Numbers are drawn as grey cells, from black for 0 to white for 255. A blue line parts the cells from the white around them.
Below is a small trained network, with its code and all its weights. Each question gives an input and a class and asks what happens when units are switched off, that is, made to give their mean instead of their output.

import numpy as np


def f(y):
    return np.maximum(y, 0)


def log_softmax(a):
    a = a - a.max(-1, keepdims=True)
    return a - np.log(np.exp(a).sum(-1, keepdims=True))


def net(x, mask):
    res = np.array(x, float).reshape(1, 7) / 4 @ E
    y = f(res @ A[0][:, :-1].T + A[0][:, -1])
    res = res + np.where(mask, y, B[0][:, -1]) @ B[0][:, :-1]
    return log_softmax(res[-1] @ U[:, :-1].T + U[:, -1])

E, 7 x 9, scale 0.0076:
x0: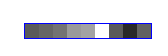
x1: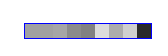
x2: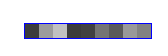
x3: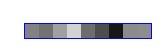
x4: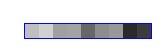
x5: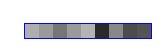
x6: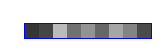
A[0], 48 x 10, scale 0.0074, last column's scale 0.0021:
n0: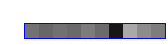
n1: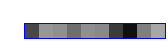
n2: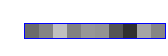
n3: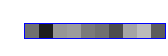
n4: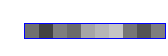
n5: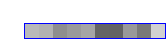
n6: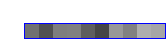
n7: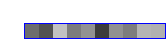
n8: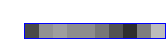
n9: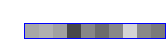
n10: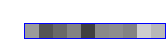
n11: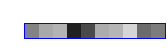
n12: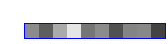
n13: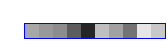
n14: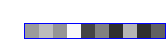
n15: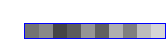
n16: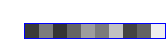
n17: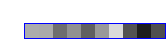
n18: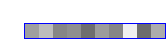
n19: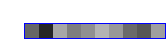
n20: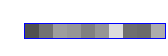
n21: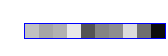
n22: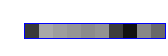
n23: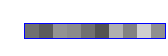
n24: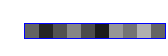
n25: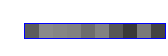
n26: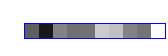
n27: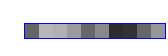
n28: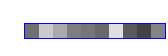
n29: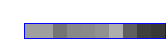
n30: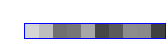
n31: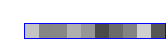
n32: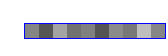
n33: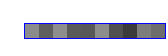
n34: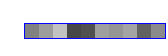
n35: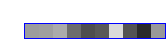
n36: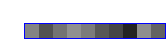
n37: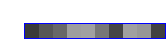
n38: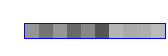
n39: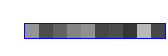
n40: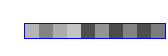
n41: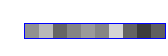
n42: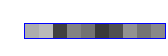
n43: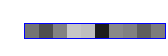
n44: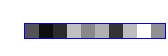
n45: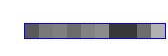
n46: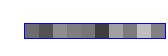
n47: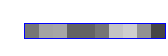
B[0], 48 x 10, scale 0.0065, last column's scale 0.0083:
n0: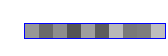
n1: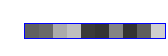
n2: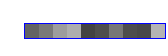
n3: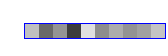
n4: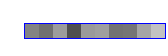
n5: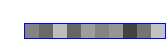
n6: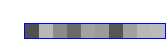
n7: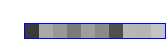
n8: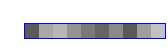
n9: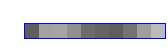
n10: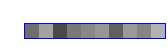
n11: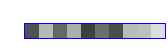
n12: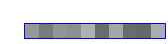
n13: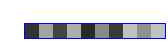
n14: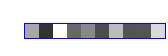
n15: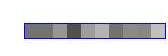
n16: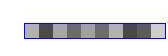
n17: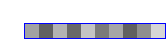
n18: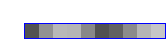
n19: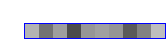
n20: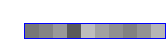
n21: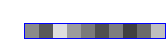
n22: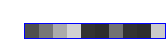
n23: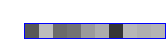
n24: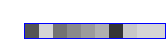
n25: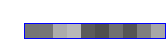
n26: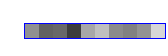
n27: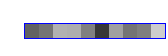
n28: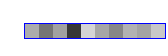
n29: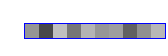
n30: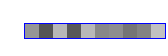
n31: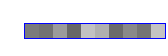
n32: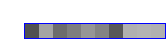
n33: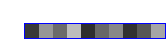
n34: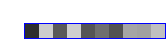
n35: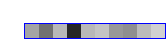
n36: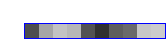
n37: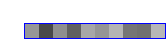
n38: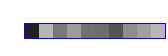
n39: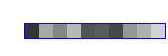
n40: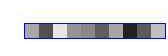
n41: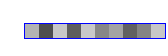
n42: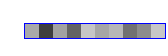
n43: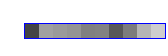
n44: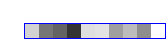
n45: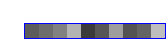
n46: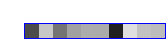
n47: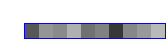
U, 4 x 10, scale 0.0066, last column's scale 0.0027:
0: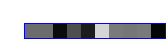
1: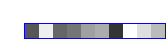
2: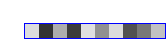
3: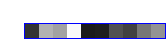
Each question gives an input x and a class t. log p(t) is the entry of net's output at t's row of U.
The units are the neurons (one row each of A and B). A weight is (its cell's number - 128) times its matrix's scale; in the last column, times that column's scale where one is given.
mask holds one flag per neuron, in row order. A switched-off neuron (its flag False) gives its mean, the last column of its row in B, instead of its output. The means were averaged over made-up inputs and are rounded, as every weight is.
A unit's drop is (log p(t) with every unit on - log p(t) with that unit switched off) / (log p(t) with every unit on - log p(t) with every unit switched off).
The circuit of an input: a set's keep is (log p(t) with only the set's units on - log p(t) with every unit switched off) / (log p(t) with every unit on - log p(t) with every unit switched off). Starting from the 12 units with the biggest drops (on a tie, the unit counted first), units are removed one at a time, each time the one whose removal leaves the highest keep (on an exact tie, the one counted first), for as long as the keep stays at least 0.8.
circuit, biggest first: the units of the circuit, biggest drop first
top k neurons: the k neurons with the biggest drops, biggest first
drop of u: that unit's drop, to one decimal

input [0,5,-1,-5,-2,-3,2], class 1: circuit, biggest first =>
n11
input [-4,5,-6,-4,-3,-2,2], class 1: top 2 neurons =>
n11; n14
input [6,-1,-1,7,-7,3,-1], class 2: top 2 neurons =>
n44; n3
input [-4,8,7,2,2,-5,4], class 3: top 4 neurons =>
n44; n21; n14; n24
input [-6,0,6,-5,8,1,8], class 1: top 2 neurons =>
n11; n34
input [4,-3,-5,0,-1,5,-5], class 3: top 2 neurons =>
n39; n36
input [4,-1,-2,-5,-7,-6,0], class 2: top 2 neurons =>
n44; n16
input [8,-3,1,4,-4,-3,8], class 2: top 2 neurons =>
n44; n3
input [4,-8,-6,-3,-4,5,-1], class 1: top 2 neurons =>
n44; n24
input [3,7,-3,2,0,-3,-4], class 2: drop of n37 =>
0.0
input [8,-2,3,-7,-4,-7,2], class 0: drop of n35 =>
0.1
